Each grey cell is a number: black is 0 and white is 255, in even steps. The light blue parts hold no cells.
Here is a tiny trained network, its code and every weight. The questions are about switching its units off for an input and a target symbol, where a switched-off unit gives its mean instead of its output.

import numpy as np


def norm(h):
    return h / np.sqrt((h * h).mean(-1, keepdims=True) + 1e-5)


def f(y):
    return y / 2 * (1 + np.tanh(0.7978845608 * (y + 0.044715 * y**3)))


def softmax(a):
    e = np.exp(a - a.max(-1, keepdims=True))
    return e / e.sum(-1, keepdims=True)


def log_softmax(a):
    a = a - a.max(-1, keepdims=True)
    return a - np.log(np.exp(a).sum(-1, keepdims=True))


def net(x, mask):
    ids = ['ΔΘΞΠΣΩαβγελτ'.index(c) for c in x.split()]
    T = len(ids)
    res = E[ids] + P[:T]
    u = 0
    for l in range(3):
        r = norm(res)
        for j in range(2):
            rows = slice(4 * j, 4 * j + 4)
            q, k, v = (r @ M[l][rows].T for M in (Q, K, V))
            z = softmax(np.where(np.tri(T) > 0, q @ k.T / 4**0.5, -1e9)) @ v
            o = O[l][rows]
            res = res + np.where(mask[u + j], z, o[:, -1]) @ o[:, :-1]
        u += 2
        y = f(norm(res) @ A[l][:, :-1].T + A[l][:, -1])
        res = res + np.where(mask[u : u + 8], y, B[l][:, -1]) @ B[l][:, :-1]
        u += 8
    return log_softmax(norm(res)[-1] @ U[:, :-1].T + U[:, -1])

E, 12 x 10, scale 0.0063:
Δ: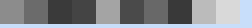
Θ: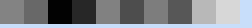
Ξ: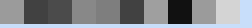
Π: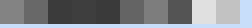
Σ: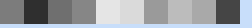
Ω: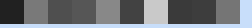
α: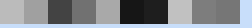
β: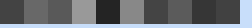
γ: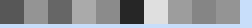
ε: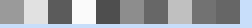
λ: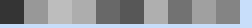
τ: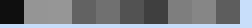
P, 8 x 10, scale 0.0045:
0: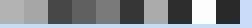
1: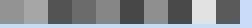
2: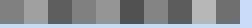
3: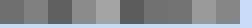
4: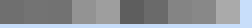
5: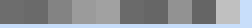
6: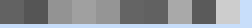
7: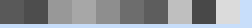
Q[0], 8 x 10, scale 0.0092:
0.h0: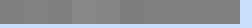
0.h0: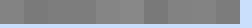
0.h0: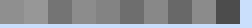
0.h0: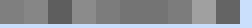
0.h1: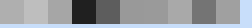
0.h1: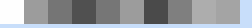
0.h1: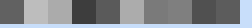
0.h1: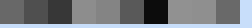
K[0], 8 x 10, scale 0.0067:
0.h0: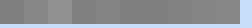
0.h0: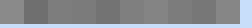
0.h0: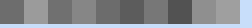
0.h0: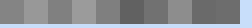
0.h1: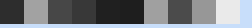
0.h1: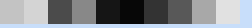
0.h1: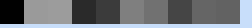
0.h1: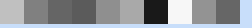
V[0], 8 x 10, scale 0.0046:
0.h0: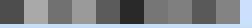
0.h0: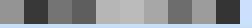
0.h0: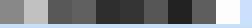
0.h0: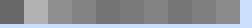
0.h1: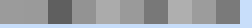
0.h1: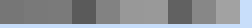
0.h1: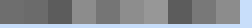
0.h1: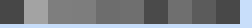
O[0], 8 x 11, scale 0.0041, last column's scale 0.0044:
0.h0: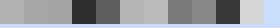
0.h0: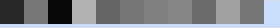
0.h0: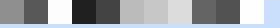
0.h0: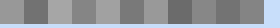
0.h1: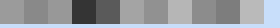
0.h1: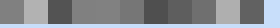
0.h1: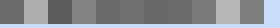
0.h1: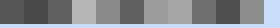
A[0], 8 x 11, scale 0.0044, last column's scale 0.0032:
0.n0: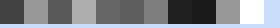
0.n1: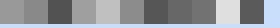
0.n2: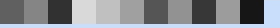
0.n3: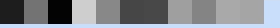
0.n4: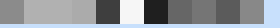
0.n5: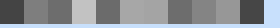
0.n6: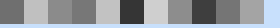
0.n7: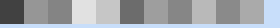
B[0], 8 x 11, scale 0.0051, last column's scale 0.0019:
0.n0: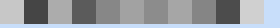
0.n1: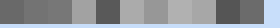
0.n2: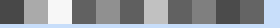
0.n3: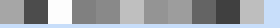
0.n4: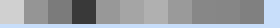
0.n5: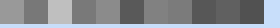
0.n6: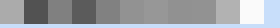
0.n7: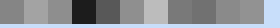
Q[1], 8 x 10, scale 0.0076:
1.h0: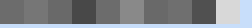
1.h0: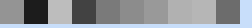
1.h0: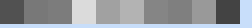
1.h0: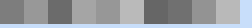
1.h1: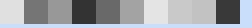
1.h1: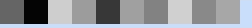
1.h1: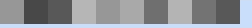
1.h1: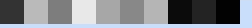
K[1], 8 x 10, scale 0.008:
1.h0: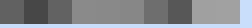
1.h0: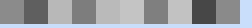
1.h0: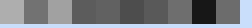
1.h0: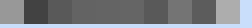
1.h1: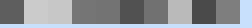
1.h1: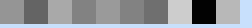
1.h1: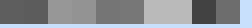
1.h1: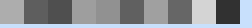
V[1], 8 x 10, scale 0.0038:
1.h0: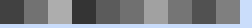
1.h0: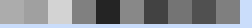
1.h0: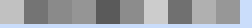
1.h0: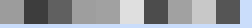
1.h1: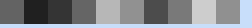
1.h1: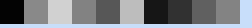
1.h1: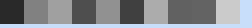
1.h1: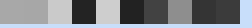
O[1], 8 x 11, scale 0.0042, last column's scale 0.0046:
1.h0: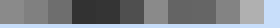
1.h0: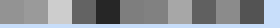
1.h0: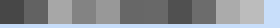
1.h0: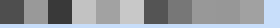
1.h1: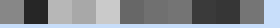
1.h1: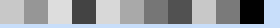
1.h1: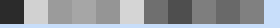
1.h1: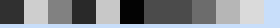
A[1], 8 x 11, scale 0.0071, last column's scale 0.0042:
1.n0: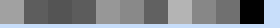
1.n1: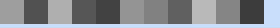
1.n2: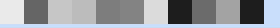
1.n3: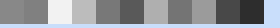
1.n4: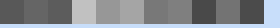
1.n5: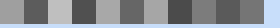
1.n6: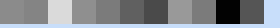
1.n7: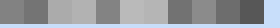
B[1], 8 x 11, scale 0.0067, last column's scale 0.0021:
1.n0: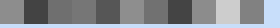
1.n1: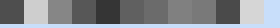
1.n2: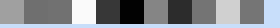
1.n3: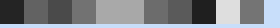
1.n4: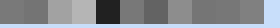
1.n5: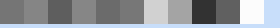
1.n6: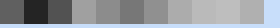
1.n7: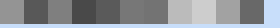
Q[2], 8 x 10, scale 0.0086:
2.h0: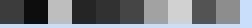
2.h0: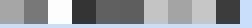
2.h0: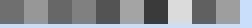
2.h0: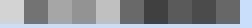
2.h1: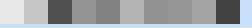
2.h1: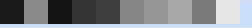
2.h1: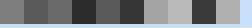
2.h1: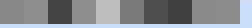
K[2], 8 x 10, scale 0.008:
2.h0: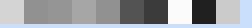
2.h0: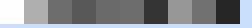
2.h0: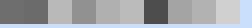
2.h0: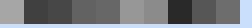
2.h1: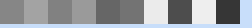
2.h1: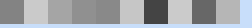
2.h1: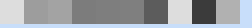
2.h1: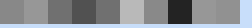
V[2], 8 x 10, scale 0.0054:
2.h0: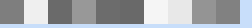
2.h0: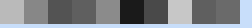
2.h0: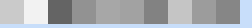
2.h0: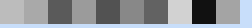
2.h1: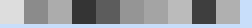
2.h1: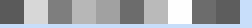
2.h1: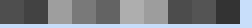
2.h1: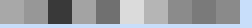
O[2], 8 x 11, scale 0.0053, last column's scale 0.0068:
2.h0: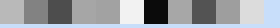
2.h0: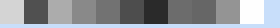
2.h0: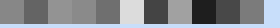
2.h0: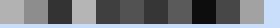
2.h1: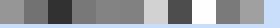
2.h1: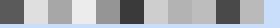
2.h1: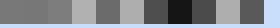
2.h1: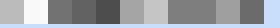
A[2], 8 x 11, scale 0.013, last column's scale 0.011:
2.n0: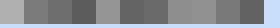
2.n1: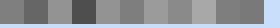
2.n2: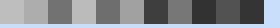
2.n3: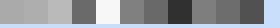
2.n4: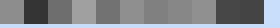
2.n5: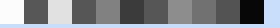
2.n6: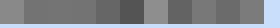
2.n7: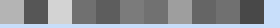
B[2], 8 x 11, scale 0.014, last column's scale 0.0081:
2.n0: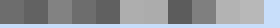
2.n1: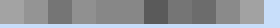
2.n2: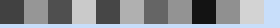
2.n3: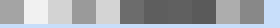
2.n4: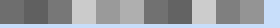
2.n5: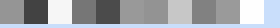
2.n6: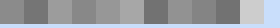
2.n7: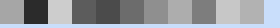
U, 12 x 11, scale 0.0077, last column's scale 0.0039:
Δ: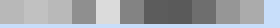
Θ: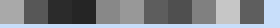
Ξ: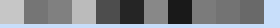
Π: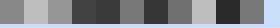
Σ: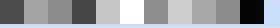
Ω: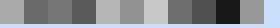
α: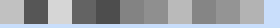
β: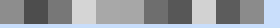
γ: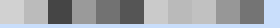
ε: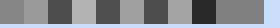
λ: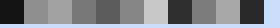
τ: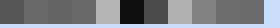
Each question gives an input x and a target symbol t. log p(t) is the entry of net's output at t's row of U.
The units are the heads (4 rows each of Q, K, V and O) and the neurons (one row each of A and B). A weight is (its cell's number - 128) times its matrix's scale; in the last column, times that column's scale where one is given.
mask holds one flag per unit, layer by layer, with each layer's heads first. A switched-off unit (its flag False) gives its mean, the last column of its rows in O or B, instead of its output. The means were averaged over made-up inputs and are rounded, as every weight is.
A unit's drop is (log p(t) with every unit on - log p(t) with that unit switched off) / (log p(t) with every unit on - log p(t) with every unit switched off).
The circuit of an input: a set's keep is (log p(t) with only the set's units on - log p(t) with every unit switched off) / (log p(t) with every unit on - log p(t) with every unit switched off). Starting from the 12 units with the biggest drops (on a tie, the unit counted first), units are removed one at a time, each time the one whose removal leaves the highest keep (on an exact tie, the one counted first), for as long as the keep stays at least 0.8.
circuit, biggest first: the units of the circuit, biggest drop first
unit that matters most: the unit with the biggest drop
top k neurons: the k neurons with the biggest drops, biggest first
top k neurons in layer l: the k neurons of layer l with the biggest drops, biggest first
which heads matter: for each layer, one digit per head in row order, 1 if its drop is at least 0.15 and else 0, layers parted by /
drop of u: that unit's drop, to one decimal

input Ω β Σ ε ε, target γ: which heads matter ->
01 / 00 / 00
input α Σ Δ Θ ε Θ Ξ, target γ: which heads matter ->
01 / 10 / 01
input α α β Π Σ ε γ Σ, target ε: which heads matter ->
00 / 00 / 10
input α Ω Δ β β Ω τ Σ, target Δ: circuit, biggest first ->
(1.h1; 2.n3)
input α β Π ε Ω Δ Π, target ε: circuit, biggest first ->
(2.h0; 2.n2)
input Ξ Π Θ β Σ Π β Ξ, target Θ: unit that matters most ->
2.h1
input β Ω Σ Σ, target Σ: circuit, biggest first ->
(2.h0; 2.n5)
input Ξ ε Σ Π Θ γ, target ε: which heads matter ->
00 / 01 / 10
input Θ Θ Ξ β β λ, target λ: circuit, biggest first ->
(2.n5; 1.n3; 2.h0)
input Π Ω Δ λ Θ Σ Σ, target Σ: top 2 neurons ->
(0.n2; 2.n5)
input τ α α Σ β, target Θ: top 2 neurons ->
(0.n4; 2.n5)
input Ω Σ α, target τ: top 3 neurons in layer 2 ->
(2.n5; 2.n2; 2.n0)
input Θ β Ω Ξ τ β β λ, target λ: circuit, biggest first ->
(2.n5; 1.h1; 2.h0)
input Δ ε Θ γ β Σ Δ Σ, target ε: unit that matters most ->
0.n2
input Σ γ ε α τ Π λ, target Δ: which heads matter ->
11 / 11 / 00
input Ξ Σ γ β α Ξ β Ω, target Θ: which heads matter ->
01 / 10 / 01
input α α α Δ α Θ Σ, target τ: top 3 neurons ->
(2.n5; 2.n2; 2.n0)
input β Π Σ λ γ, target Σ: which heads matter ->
01 / 10 / 10
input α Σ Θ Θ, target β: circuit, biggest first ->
(1.h1; 0.h0; 2.n4)
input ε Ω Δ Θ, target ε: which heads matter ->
10 / 00 / 10
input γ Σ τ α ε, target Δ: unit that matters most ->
0.n4
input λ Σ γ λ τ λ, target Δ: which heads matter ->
00 / 01 / 00
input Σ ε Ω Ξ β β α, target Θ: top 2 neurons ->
(0.n3; 2.n5)
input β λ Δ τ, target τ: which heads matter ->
01 / 00 / 00
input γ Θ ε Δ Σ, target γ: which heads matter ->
01 / 01 / 01
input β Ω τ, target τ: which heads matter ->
01 / 00 / 10
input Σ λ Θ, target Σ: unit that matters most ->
2.h0
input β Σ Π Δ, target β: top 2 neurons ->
(0.n1; 1.n4)
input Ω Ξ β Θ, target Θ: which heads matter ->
00 / 00 / 10
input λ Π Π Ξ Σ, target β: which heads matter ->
00 / 01 / 10
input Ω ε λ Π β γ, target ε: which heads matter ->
00 / 00 / 10
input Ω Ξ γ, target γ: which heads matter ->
00 / 10 / 00
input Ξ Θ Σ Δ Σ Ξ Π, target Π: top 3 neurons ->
(0.n3; 0.n2; 1.n1)
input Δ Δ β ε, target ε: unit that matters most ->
2.h0
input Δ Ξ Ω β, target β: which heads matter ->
01 / 00 / 00
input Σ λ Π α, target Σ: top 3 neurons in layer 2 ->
(2.n2; 2.n5; 2.n7)
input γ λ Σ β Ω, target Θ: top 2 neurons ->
(0.n0; 2.n5)
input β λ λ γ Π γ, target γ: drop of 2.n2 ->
0.3
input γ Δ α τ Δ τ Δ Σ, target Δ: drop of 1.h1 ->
1.4
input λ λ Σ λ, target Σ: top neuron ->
(0.n6)
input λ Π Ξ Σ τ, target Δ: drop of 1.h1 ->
0.9
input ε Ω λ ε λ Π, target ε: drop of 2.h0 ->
1.9
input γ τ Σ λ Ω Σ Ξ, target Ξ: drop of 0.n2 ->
0.5
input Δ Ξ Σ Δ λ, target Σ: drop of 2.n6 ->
0.0
